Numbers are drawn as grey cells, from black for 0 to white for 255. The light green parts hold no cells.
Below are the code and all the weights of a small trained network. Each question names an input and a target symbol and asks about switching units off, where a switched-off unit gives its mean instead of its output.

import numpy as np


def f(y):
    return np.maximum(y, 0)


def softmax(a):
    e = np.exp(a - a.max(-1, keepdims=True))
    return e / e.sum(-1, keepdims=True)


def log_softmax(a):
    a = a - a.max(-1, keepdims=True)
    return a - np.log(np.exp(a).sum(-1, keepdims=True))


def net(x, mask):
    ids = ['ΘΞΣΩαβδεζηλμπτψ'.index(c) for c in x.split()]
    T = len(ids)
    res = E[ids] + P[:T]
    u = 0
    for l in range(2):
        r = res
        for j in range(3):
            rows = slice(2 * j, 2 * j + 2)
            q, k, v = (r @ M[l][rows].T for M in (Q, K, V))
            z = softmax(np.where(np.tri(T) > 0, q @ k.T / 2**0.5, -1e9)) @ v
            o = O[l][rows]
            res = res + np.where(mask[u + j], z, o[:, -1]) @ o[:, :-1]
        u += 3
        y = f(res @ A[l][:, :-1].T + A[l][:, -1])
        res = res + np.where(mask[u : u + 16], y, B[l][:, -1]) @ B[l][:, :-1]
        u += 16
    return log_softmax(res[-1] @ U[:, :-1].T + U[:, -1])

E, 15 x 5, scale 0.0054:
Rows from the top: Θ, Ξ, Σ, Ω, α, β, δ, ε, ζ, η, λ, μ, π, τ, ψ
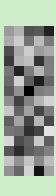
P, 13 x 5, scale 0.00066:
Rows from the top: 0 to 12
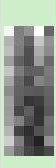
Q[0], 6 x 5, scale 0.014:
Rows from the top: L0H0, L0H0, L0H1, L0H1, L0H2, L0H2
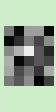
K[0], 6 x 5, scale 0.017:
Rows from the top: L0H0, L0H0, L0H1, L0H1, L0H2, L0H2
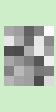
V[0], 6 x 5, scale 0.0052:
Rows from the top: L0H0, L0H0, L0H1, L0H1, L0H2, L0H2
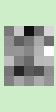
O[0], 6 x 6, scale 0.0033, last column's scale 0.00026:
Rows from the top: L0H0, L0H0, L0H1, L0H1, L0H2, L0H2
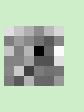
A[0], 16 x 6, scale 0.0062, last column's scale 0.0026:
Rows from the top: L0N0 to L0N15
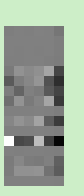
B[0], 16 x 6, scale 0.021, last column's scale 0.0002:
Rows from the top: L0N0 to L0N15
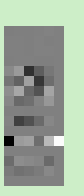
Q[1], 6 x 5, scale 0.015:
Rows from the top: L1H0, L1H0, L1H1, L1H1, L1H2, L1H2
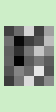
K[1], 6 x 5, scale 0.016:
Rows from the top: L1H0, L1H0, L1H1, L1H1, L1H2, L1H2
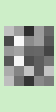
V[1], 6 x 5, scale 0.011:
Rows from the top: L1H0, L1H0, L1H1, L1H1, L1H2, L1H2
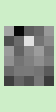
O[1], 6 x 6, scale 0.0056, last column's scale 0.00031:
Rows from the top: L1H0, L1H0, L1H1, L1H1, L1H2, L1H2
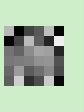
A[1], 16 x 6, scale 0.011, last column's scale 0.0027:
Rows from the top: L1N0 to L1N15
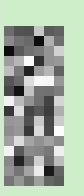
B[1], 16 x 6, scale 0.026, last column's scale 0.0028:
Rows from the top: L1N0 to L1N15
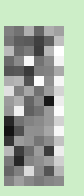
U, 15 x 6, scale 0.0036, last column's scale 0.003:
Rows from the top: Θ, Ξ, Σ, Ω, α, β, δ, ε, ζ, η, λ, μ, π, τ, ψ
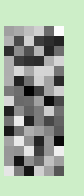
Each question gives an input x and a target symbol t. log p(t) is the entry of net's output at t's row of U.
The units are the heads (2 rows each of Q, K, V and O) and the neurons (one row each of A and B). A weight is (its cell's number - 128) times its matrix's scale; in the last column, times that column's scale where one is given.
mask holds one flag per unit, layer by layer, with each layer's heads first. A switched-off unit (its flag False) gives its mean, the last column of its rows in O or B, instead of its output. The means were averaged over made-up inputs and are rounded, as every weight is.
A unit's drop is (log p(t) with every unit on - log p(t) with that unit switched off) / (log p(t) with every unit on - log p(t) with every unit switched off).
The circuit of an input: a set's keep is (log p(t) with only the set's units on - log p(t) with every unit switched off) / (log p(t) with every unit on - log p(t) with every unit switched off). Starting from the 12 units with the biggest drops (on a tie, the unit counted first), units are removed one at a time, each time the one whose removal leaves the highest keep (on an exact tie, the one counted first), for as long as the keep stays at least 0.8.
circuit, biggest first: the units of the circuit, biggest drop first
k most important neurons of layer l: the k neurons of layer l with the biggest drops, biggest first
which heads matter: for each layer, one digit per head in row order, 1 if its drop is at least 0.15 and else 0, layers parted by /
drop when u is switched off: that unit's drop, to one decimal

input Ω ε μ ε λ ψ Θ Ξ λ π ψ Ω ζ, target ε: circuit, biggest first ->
L1N12, L1N7, L1N10, L0N11
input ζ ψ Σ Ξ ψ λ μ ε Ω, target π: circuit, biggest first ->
L1N3, L1N5
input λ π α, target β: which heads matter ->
100 / 100
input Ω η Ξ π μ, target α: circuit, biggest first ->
L0N11, L1N5, L1N12
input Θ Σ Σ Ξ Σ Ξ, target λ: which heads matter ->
000 / 100
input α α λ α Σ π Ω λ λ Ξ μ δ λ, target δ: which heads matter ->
000 / 000
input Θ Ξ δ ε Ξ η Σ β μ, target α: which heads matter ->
000 / 100
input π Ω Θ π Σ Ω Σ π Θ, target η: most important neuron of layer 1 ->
L1N8
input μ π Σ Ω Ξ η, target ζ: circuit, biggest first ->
L1N10, L1N9, L1N12
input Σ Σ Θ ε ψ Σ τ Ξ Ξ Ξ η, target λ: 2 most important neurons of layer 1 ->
L1N10, L1N14
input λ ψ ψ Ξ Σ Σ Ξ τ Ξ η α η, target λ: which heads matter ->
000 / 001
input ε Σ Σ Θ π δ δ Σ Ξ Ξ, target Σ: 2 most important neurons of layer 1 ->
L1N7, L1N2
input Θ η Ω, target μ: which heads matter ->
000 / 001
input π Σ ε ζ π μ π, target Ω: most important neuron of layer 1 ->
L1N2
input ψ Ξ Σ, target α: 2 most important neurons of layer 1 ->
L1N5, L1N12
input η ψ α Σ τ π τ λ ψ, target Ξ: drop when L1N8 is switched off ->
0.1
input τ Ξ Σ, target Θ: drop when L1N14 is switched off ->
0.2
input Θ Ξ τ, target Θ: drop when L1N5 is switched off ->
0.3
